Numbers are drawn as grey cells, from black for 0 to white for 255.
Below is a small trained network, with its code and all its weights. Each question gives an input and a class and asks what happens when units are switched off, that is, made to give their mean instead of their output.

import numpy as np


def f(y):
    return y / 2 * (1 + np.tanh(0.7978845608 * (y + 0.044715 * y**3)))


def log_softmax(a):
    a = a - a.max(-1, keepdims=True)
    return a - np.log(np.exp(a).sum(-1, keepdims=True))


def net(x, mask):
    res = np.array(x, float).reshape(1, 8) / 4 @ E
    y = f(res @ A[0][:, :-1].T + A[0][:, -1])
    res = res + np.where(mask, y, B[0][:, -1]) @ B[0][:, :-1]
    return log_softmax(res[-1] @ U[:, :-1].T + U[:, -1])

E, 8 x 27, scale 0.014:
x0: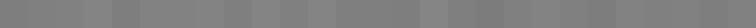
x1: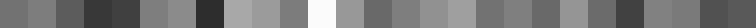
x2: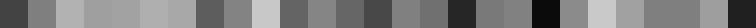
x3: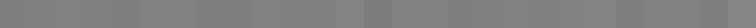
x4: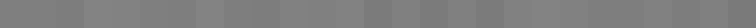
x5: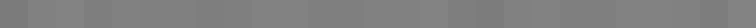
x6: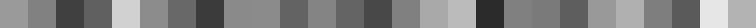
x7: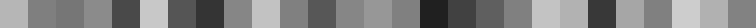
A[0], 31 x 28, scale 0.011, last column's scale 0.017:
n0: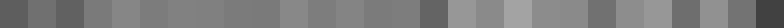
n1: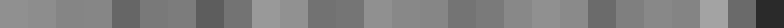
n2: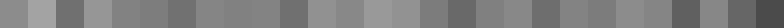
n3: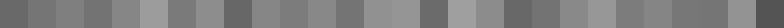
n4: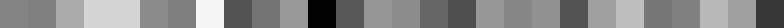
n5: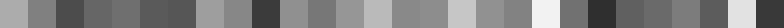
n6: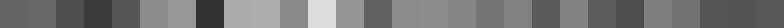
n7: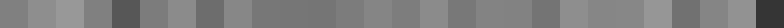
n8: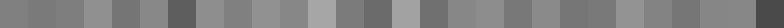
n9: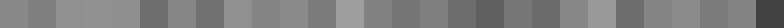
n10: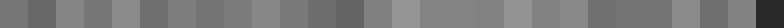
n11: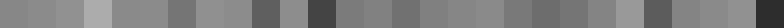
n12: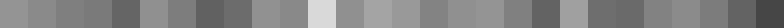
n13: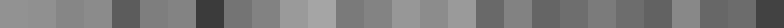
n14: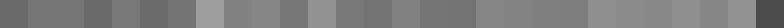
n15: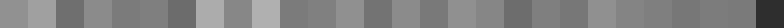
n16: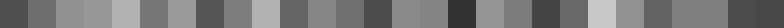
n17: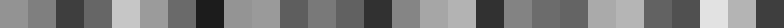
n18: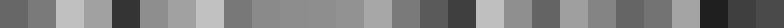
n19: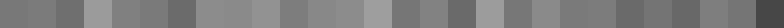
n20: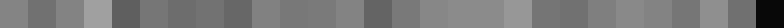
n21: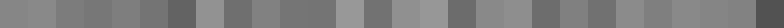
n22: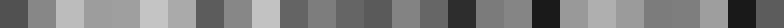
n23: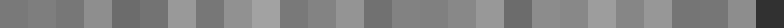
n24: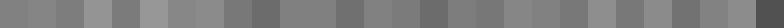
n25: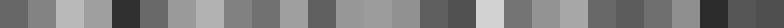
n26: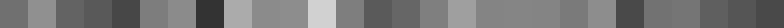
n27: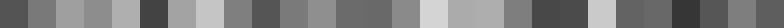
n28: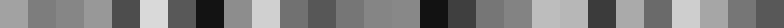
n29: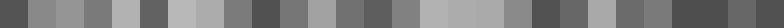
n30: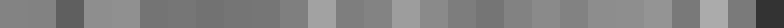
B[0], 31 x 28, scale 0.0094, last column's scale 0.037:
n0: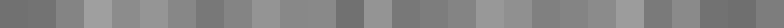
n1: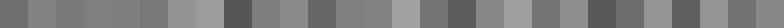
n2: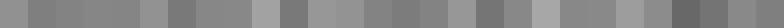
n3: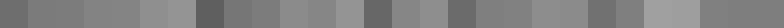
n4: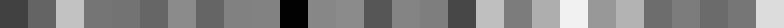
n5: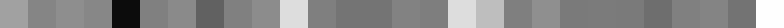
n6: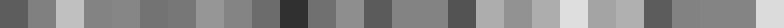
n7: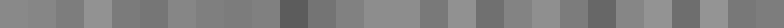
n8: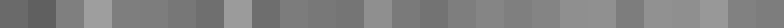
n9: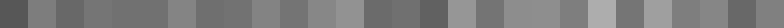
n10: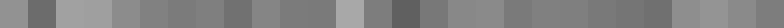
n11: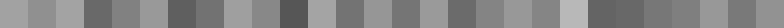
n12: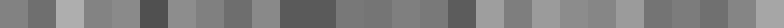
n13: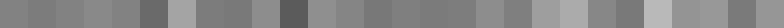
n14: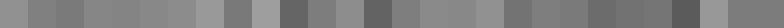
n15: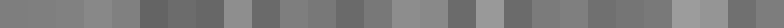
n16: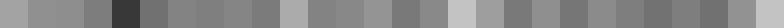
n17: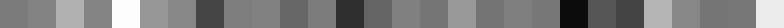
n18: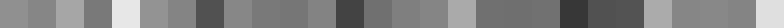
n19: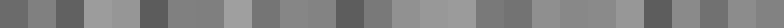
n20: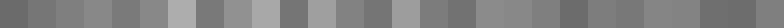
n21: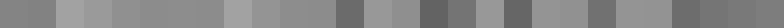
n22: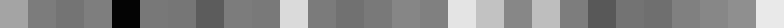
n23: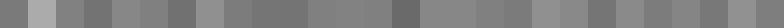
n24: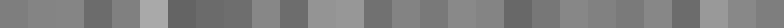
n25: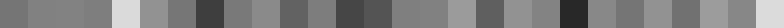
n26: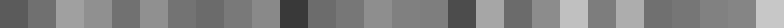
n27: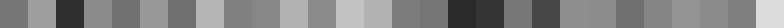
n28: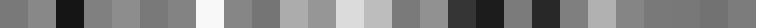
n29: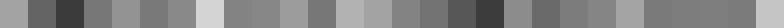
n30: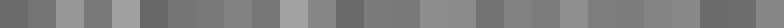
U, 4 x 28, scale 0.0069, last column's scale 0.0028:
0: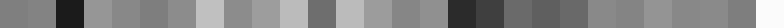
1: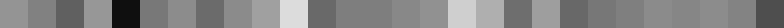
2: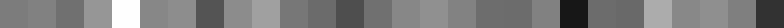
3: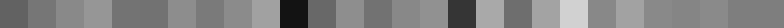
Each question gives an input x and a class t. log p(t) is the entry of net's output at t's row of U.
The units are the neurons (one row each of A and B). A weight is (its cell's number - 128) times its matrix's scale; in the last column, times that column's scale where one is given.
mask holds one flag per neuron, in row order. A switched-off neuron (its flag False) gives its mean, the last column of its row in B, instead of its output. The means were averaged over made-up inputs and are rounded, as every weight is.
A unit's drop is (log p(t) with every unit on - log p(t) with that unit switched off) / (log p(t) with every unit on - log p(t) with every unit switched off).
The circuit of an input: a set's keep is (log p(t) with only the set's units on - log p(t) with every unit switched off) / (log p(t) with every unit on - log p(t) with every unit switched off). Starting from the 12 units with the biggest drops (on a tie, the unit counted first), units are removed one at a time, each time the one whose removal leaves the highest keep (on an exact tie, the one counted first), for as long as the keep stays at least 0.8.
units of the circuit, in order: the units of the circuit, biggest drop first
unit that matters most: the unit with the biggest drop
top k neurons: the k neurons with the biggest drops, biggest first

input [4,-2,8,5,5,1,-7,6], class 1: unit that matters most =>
n22
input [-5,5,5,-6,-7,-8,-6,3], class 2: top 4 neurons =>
[n18; n5; n25; n4]
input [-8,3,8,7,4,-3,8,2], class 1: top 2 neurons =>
[n22; n16]
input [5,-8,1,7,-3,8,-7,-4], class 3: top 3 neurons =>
[n4; n17; n11]
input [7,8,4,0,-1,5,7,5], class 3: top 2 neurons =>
[n6; n26]
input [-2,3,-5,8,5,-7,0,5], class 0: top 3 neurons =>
[n28; n22; n16]
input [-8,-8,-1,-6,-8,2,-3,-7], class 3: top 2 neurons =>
[n4; n28]
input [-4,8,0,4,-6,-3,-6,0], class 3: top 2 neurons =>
[n6; n26]
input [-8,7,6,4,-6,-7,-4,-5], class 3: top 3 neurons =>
[n6; n5; n26]
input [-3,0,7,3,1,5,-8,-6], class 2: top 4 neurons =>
[n18; n25; n5; n28]
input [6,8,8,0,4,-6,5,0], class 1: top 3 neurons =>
[n22; n16; n4]
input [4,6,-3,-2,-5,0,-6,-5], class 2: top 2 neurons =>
[n18; n25]
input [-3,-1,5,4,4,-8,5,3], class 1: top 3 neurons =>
[n22; n18; n25]
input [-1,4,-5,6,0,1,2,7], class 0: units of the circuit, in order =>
[n28]
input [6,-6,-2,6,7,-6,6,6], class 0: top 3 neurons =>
[n28; n18; n25]
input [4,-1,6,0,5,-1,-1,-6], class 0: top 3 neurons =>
[n27; n29; n5]
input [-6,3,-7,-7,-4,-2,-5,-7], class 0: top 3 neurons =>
[n27; n29; n22]
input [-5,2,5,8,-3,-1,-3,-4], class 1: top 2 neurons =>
[n22; n28]
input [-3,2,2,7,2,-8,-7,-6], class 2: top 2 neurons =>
[n18; n25]
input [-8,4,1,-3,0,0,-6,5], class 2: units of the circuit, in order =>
[n18]
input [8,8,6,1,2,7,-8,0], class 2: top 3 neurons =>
[n18; n25; n4]
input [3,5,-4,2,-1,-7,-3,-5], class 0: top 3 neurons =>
[n4; n27; n29]
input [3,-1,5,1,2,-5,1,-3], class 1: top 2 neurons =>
[n22; n28]
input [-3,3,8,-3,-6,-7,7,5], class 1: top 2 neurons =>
[n22; n16]
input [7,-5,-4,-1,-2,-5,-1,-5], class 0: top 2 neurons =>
[n27; n6]
